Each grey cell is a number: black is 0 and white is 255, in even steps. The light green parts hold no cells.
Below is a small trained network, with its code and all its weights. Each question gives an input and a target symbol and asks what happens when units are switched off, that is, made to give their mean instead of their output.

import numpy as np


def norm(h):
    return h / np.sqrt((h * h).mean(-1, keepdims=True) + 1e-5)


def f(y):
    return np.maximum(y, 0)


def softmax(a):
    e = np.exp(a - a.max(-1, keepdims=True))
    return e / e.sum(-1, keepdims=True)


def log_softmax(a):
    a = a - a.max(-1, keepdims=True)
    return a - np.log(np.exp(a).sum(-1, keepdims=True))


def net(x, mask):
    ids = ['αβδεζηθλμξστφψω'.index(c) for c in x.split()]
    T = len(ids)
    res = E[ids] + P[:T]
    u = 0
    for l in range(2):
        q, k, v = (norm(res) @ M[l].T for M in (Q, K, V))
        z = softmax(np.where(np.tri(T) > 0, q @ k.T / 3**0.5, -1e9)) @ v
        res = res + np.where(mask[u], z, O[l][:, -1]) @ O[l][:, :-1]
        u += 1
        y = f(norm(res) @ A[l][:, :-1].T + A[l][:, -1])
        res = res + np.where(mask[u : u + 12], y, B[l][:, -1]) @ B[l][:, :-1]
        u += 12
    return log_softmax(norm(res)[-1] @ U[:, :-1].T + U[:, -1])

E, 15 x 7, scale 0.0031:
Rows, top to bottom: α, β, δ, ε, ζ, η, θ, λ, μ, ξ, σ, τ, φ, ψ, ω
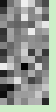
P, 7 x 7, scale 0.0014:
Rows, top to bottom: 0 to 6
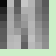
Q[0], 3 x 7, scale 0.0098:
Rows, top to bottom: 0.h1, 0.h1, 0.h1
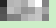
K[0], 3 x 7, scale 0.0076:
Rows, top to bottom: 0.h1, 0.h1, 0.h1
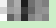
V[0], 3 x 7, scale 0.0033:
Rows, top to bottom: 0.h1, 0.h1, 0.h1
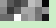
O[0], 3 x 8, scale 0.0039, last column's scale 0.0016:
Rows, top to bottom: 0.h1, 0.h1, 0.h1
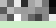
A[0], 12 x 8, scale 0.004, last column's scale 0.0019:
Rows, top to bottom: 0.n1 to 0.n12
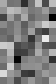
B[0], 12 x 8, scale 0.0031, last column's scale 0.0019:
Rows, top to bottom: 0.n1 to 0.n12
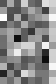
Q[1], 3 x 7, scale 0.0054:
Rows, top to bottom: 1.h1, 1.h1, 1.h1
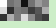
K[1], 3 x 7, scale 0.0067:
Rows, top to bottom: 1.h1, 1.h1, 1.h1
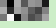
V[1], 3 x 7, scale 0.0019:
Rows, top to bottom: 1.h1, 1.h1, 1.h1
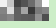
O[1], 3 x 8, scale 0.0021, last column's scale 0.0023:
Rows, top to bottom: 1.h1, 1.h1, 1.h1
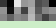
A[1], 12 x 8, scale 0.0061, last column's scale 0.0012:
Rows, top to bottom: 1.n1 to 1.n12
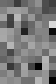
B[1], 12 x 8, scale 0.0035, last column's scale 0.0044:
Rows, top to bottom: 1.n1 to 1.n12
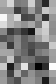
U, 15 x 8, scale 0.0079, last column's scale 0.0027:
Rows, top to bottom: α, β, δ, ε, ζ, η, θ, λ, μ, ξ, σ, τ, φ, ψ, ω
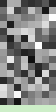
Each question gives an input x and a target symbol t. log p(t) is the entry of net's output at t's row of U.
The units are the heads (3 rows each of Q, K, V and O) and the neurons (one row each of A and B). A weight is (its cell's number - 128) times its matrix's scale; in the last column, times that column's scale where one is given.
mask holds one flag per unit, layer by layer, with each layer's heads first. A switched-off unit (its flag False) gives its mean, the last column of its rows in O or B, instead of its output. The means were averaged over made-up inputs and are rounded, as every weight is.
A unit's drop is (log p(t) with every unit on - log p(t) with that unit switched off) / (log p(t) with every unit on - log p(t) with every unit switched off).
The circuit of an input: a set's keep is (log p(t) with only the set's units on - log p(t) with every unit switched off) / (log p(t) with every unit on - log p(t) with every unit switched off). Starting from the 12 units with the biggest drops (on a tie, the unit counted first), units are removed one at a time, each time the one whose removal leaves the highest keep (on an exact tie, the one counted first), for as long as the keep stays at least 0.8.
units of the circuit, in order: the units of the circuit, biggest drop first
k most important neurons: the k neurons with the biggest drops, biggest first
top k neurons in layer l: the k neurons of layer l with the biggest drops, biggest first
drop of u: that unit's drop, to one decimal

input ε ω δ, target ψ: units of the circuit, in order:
[0.h1]
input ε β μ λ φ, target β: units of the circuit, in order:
[0.h1; 1.n1; 0.n9]
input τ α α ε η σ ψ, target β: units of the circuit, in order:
[0.h1; 1.n1]
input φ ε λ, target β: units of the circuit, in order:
[0.h1; 1.n1]
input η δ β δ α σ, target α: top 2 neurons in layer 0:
[0.n3; 0.n10]
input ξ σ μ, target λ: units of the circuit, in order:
[0.h1; 0.n5; 1.n5]
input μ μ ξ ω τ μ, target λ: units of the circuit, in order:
[0.h1; 1.n5; 0.n5]
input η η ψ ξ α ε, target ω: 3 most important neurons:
[0.n1; 1.n10; 0.n11]
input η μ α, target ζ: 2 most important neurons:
[1.n10; 1.n2]
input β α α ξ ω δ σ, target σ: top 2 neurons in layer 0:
[0.n1; 0.n4]
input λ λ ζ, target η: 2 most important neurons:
[1.n10; 1.n7]
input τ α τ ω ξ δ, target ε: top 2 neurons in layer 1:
[1.n10; 1.n6]
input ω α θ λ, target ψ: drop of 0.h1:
1.2
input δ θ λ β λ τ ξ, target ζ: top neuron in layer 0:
[0.n11]
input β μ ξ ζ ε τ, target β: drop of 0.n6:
0.9
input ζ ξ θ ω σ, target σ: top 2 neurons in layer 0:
[0.n1; 0.n8]
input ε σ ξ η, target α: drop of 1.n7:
0.2
